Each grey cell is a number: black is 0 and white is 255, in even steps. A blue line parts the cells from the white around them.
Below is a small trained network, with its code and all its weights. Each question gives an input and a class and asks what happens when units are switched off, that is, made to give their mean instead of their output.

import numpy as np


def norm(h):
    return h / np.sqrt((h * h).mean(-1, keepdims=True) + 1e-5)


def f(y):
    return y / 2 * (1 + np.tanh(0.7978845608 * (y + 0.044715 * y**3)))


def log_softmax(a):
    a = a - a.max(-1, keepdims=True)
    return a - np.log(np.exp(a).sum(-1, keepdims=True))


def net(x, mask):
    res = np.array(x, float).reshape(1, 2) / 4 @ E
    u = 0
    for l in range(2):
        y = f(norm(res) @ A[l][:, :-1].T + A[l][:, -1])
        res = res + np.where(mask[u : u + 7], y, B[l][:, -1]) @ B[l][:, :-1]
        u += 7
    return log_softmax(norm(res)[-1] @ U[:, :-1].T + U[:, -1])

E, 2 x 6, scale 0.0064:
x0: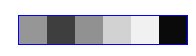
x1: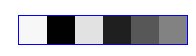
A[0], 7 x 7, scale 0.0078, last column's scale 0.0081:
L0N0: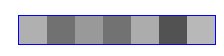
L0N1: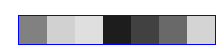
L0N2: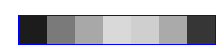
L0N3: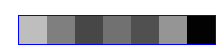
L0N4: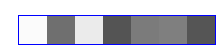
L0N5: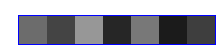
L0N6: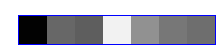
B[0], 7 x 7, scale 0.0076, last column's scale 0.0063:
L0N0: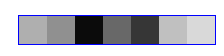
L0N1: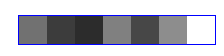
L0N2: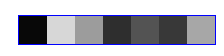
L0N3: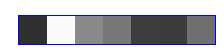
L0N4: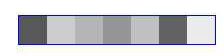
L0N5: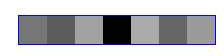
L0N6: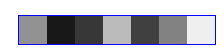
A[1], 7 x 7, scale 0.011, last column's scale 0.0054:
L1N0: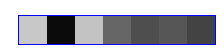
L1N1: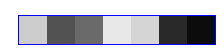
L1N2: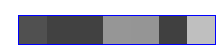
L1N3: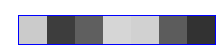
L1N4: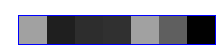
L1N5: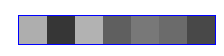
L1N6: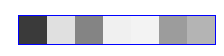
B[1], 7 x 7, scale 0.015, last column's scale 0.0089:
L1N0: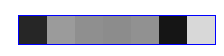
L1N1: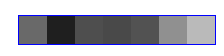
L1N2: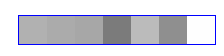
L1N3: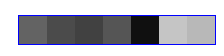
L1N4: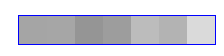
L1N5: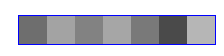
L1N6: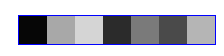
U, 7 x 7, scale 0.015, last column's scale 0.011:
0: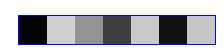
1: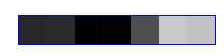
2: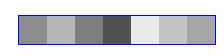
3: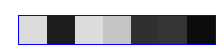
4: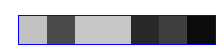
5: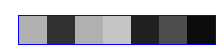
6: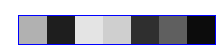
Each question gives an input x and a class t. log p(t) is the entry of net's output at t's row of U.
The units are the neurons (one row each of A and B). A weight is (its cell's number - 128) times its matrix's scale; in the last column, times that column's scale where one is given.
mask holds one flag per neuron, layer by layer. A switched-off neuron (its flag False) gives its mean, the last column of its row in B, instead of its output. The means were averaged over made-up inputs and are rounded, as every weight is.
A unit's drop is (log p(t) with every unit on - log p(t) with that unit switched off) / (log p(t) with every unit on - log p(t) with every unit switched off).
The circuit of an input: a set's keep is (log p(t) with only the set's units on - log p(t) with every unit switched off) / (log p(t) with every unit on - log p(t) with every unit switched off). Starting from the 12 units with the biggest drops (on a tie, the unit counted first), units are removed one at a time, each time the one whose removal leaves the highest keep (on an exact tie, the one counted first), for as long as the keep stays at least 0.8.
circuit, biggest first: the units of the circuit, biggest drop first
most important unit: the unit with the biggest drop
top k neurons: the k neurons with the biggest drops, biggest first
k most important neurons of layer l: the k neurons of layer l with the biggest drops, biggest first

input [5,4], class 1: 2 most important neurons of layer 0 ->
(L0N2 L0N4)
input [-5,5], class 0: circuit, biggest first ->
(L1N0)
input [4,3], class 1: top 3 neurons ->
(L0N2 L0N4 L1N3)
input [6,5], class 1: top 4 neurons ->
(L0N2 L1N3 L1N1 L0N4)
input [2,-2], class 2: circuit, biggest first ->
(L1N2 L1N0)
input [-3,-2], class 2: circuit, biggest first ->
(L1N3 L1N0)
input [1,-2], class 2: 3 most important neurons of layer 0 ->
(L0N2 L0N6 L0N4)
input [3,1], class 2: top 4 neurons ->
(L0N0 L1N4 L0N5 L0N6)
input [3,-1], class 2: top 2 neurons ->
(L0N2 L1N2)
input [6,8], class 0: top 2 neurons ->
(L1N0 L0N5)
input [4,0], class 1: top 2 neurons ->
(L1N3 L0N1)
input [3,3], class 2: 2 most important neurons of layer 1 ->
(L1N4 L1N6)
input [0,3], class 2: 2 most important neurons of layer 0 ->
(L0N0 L0N4)
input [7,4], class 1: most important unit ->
L1N3
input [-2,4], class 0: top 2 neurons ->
(L1N0 L1N2)
